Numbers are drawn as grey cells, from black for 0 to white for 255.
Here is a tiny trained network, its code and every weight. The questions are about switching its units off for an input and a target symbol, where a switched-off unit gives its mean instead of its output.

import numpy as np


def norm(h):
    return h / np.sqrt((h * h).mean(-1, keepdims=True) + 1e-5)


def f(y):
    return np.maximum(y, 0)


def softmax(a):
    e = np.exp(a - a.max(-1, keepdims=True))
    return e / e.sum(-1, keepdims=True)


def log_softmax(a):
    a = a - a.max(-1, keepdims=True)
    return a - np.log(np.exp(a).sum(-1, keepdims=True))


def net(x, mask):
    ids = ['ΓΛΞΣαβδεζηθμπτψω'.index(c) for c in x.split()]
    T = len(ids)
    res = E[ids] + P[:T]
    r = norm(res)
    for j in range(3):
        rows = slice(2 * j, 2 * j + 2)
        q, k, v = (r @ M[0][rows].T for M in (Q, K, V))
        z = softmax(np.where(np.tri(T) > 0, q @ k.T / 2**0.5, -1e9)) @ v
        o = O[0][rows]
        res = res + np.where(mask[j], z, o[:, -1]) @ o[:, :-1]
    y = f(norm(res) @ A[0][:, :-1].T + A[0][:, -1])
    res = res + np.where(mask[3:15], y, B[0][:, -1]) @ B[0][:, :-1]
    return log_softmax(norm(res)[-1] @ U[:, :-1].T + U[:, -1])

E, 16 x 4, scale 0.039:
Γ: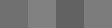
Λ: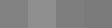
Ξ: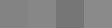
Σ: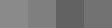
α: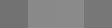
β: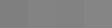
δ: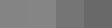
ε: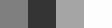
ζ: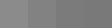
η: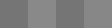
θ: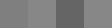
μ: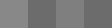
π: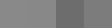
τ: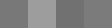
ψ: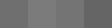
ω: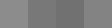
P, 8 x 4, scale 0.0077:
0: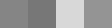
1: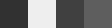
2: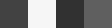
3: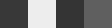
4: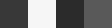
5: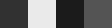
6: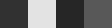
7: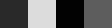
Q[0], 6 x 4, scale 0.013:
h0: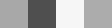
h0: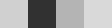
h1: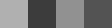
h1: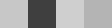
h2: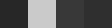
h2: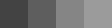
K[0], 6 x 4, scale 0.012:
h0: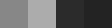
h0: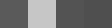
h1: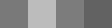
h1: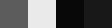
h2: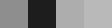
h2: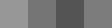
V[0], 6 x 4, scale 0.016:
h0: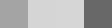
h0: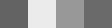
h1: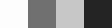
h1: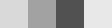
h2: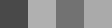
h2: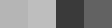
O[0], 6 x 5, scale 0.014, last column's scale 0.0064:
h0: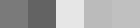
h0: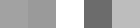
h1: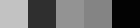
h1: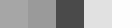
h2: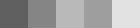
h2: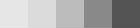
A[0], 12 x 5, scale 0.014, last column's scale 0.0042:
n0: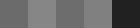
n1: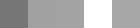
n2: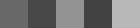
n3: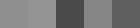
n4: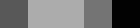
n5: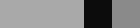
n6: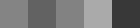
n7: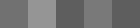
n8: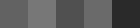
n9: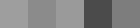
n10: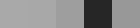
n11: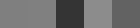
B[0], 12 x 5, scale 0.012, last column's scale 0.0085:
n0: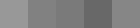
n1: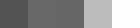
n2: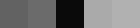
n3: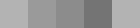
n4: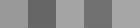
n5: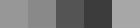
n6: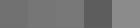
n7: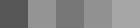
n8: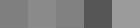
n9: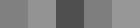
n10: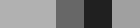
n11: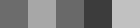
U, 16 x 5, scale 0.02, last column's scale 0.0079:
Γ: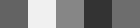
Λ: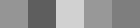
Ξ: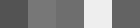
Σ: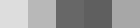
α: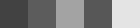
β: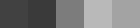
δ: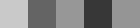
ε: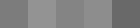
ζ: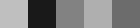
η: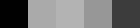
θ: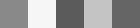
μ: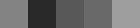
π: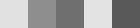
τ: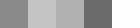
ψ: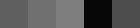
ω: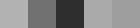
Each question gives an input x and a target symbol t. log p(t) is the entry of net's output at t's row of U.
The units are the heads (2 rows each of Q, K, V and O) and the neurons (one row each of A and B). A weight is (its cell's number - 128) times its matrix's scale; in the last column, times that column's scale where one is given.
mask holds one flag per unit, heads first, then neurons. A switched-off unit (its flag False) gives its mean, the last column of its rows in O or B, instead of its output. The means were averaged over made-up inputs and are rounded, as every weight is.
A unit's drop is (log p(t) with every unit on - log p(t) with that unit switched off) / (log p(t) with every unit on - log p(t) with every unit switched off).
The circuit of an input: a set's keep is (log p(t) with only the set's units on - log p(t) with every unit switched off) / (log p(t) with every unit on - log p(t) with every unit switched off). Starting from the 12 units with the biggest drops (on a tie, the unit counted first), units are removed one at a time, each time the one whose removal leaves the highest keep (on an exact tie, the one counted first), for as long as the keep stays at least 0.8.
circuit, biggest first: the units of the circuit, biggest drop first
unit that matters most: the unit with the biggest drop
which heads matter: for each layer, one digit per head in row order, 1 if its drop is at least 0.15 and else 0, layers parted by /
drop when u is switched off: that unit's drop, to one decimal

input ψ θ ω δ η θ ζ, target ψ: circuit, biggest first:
[h1]
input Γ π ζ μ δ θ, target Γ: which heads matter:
010
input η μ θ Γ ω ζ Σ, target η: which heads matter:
011
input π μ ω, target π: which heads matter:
011
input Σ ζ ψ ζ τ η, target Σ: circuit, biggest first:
[h2, h1]
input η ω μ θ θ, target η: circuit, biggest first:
[h2, h0]
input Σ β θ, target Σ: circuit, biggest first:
[h2, h1]
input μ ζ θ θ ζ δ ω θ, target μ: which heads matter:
010
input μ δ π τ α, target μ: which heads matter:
010
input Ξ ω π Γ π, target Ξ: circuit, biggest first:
[h0, n1]
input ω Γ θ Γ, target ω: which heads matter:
010
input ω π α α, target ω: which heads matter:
010
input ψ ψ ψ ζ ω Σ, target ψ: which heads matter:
010
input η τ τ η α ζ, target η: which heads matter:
011
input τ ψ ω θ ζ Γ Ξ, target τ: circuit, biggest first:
[h0]
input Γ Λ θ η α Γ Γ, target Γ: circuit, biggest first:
[h0, h1]
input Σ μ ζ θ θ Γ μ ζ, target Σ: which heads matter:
001
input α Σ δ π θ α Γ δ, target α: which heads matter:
111
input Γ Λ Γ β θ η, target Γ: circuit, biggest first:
[h0, h1]
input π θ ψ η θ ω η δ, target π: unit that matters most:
h1
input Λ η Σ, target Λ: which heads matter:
100
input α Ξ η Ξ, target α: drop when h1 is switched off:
0.5
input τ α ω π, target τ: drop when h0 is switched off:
0.3
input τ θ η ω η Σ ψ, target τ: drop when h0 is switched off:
0.4
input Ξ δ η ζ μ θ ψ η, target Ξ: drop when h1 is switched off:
0.3
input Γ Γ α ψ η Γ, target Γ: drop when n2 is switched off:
0.0
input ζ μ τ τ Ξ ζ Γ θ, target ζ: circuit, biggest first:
[h1]
